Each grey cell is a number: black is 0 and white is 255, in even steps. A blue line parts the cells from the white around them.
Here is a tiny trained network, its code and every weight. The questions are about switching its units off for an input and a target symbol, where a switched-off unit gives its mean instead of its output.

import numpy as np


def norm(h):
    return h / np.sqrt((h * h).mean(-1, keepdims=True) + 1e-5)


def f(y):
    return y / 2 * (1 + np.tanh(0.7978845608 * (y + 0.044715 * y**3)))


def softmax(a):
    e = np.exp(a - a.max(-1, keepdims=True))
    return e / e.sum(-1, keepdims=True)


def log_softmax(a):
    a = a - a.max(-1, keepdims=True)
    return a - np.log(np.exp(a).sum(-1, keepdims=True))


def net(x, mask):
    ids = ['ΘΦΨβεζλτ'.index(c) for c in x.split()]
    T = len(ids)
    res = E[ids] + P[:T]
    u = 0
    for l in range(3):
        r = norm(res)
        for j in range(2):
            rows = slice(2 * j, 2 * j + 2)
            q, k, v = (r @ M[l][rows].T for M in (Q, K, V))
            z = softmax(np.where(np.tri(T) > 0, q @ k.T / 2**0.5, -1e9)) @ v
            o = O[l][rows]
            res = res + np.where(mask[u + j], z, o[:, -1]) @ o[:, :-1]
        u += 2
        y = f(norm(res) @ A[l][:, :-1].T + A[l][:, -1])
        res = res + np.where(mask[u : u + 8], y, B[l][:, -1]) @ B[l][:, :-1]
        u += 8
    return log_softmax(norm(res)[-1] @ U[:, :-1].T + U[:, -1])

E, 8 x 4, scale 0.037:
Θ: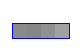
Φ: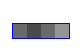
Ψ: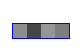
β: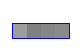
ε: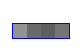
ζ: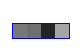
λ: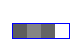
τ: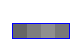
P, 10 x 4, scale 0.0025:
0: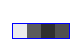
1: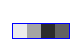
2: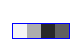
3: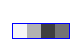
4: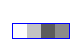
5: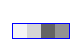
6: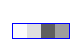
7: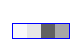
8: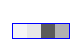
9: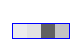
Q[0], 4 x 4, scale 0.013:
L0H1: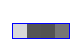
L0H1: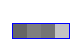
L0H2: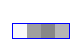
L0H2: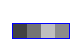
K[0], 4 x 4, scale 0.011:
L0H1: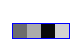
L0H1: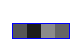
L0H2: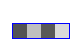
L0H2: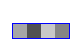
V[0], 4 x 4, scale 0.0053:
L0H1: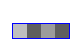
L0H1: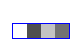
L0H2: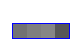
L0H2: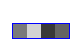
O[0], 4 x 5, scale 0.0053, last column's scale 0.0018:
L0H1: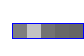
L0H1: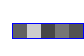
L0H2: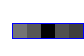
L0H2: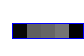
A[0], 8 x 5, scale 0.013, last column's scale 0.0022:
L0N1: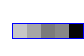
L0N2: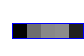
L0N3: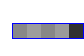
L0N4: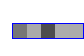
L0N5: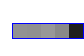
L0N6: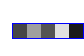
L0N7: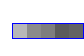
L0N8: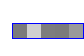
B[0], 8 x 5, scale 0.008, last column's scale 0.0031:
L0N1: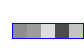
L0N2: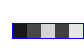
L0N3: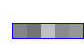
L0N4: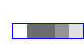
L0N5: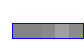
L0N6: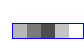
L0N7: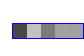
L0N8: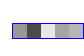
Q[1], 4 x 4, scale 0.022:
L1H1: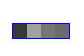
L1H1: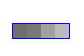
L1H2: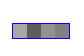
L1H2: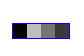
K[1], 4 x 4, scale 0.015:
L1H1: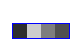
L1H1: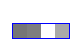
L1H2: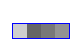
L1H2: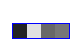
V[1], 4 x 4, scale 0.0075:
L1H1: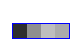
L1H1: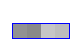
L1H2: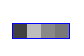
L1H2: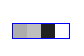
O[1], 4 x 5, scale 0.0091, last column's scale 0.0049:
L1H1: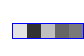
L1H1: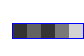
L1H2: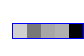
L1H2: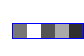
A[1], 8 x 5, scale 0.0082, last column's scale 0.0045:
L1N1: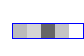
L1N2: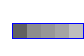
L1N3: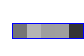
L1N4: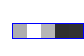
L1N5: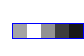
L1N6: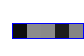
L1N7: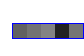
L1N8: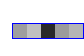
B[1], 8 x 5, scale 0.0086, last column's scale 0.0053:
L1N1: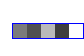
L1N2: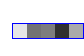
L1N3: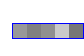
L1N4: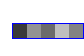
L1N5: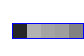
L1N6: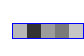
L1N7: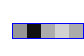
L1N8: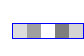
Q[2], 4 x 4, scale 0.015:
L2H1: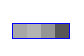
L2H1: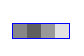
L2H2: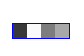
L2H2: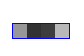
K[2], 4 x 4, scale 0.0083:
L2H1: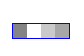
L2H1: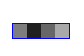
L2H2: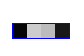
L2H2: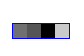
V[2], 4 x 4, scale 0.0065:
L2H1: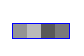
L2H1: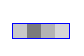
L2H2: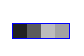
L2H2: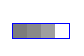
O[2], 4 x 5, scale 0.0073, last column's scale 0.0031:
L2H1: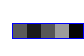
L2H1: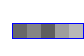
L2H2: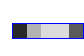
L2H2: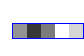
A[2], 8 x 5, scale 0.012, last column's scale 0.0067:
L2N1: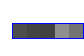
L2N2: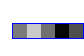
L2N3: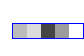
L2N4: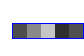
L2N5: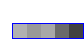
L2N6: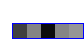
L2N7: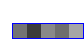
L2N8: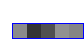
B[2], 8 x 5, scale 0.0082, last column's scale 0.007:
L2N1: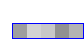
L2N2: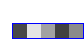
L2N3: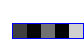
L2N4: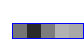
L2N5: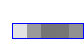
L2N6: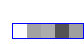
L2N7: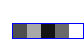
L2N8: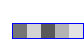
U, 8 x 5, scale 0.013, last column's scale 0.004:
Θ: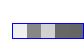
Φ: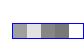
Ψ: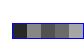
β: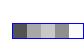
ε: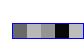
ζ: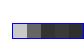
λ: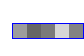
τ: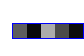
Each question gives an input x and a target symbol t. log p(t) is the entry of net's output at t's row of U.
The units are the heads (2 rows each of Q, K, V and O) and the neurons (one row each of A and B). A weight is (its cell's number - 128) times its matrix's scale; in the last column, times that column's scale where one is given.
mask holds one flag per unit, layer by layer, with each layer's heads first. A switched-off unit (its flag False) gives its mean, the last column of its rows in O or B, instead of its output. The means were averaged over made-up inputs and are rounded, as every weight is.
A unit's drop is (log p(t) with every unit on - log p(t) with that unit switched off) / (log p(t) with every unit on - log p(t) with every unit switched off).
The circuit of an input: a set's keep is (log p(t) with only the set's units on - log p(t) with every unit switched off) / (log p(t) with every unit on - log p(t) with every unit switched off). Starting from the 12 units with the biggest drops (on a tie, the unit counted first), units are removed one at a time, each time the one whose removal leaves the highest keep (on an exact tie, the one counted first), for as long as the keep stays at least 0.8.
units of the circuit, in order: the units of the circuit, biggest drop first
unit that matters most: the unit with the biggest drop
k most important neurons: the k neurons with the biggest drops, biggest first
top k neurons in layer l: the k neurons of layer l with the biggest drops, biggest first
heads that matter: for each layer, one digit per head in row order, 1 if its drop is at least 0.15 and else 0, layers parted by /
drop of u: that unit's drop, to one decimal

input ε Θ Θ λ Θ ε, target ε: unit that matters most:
L1H2
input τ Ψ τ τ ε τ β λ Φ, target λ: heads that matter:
00 / 00 / 01
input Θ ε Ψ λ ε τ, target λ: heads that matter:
01 / 00 / 01
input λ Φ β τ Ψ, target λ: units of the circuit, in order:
[L2H2, L2N3, L1N1]
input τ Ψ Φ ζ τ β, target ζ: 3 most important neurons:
[L0N4, L1N8, L0N2]
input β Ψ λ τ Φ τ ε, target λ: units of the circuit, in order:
[L2H2, L2N3]
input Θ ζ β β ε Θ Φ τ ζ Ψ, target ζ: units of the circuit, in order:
[L2H2, L0N2, L1N1, L1N8]
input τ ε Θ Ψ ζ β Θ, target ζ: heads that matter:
00 / 11 / 01
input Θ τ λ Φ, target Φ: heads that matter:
00 / 01 / 00
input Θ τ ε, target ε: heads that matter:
00 / 00 / 00
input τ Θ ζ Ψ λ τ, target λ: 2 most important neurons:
[L2N3, L0N4]
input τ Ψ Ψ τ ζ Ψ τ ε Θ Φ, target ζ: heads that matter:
00 / 01 / 01
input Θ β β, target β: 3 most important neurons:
[L0N1, L1N4, L1N5]
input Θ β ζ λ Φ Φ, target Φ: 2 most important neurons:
[L2N1, L2N6]
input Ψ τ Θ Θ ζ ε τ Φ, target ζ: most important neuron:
[L2N6]
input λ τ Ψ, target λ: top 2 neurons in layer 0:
[L0N2, L0N1]
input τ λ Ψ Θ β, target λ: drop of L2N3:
0.3
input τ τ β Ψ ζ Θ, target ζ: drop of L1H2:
0.2
